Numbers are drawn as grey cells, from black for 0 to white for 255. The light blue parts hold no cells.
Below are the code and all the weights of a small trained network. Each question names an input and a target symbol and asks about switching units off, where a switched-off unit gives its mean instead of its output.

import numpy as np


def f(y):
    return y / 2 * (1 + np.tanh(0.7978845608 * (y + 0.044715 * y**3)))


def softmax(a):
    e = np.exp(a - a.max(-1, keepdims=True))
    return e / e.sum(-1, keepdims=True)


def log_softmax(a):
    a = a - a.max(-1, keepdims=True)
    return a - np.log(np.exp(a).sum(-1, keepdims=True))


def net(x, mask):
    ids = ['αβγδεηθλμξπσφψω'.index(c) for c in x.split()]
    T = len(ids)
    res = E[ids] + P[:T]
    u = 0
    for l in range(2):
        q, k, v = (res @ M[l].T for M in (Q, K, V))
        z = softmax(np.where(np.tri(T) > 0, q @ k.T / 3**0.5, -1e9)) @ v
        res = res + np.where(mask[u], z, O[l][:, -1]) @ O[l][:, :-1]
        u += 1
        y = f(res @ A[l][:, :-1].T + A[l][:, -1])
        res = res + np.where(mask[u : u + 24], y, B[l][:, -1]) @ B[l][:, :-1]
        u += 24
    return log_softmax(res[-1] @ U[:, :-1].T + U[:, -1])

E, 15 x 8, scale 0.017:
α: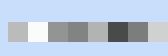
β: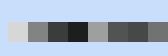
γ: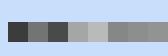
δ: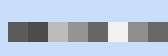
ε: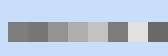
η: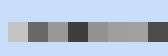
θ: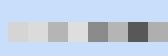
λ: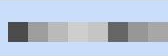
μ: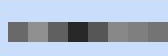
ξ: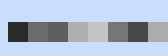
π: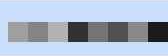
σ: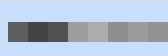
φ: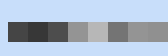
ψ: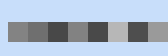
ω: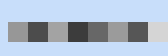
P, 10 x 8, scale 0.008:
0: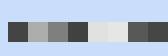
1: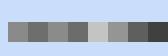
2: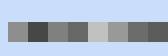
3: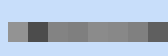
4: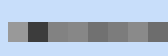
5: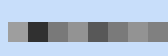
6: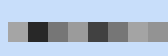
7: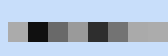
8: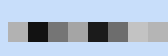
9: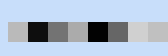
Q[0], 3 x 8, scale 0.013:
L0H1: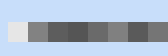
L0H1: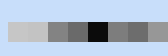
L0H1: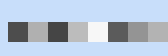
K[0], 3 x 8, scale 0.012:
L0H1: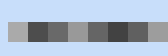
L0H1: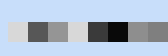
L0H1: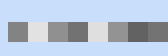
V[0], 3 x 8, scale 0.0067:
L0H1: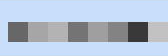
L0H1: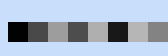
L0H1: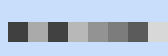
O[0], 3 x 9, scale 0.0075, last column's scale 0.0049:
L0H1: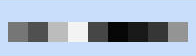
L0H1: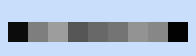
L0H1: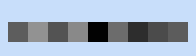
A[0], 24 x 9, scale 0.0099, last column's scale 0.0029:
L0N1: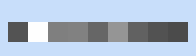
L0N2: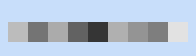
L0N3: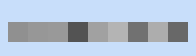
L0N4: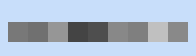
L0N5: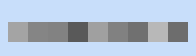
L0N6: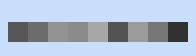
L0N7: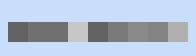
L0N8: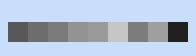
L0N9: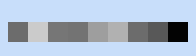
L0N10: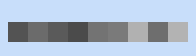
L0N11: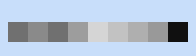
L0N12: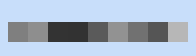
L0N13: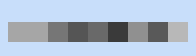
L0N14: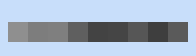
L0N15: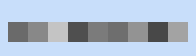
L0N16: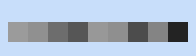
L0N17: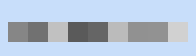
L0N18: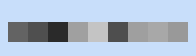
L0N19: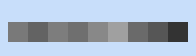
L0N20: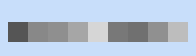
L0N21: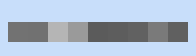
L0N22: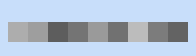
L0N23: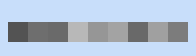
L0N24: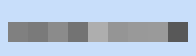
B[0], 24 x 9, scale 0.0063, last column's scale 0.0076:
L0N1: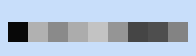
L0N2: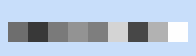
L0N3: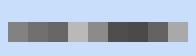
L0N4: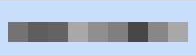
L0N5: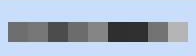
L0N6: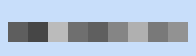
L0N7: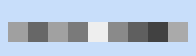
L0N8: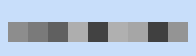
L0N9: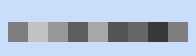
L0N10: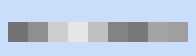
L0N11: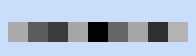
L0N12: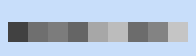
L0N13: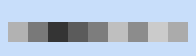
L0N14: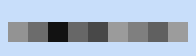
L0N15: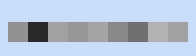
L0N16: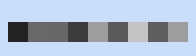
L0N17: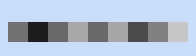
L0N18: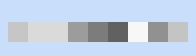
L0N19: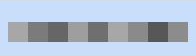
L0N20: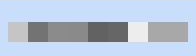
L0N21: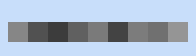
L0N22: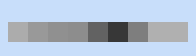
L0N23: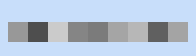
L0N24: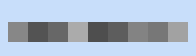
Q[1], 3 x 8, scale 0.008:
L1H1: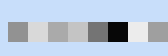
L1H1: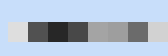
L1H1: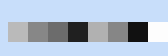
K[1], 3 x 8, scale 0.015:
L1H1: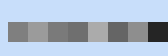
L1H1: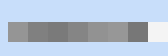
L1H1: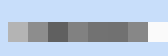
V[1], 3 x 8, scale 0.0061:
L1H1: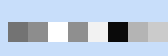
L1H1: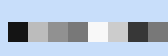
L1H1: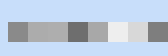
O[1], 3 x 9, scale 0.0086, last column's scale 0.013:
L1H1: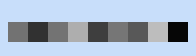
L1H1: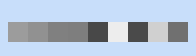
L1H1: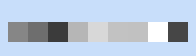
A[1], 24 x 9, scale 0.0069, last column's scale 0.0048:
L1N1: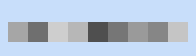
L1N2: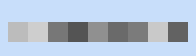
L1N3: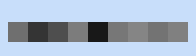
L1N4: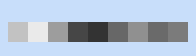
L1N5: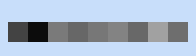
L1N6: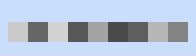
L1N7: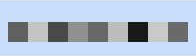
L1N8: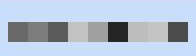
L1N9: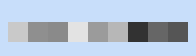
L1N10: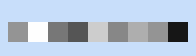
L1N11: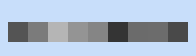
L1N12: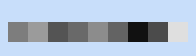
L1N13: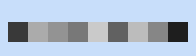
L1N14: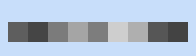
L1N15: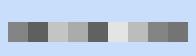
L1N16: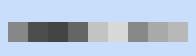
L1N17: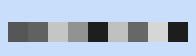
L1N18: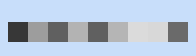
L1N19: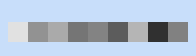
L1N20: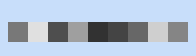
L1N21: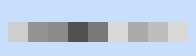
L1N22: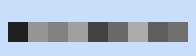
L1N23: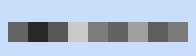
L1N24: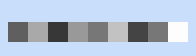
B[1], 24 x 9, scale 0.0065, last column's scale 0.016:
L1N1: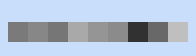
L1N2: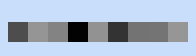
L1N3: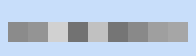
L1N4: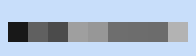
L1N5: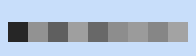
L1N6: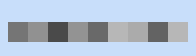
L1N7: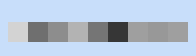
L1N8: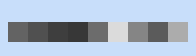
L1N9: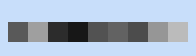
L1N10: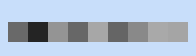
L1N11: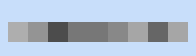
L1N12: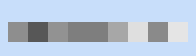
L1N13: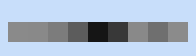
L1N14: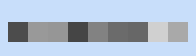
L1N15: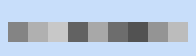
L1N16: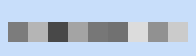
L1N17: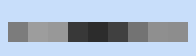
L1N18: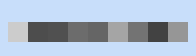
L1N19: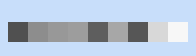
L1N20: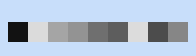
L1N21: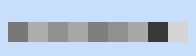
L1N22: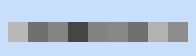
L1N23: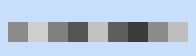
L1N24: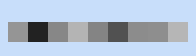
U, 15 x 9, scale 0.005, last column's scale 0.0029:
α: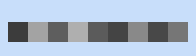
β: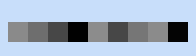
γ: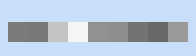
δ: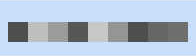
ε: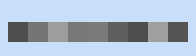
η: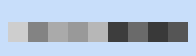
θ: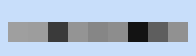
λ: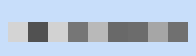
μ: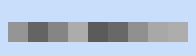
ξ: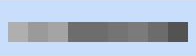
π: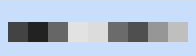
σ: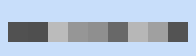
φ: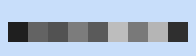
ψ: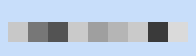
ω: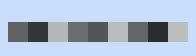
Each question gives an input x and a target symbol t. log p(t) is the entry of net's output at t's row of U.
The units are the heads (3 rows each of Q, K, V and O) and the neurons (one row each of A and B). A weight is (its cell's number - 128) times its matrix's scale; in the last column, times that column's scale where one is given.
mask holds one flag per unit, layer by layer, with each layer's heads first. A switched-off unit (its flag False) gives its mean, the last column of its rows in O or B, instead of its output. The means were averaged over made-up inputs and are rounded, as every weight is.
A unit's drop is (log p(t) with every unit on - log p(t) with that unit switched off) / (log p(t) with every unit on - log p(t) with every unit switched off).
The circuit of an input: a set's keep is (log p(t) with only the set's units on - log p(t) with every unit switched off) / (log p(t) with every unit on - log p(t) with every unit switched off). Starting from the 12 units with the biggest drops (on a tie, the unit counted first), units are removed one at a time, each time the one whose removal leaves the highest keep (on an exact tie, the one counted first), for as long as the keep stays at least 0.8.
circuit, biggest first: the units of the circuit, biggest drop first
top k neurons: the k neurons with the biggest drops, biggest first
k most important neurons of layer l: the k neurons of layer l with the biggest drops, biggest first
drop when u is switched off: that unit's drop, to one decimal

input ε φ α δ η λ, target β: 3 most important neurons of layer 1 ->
L1N8, L1N23, L1N13
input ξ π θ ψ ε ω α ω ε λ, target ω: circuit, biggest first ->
L0H1, L1H1, L0N1
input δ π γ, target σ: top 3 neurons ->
L1N10, L1N19, L0N18
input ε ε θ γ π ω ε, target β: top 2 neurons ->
L1N8, L0N11
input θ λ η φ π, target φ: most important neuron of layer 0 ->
L0N15
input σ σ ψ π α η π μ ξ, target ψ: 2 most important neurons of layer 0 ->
L0N18, L0N8
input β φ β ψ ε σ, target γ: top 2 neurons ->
L0N16, L0N18
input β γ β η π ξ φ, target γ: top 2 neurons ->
L0N16, L0N18
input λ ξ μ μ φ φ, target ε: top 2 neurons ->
L0N1, L1N17
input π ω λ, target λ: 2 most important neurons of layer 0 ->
L0N11, L0N18
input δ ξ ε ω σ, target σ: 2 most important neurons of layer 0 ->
L0N11, L0N18
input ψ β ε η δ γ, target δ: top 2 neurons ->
L0N18, L1N2
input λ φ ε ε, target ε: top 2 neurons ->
L0N1, L1N17
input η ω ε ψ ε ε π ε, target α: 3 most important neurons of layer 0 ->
L0N11, L0N18, L0N24
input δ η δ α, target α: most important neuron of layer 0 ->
L0N2
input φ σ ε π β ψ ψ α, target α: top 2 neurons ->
L1N20, L1N4
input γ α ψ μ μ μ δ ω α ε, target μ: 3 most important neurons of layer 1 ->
L1N7, L1N17, L1N16
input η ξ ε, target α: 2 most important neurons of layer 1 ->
L1N19, L1N4
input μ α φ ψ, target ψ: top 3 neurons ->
L1N16, L1N19, L1N21
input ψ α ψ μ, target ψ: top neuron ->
L1N16
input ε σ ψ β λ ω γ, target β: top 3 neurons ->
L1N8, L0N11, L1N23
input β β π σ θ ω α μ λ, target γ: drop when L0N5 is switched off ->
0.2
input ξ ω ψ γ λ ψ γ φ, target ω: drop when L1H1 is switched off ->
0.9
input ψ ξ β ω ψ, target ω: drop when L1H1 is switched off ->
0.9
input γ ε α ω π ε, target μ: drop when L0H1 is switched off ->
0.9
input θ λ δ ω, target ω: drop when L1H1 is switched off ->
0.7
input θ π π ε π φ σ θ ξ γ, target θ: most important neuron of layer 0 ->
L0N1
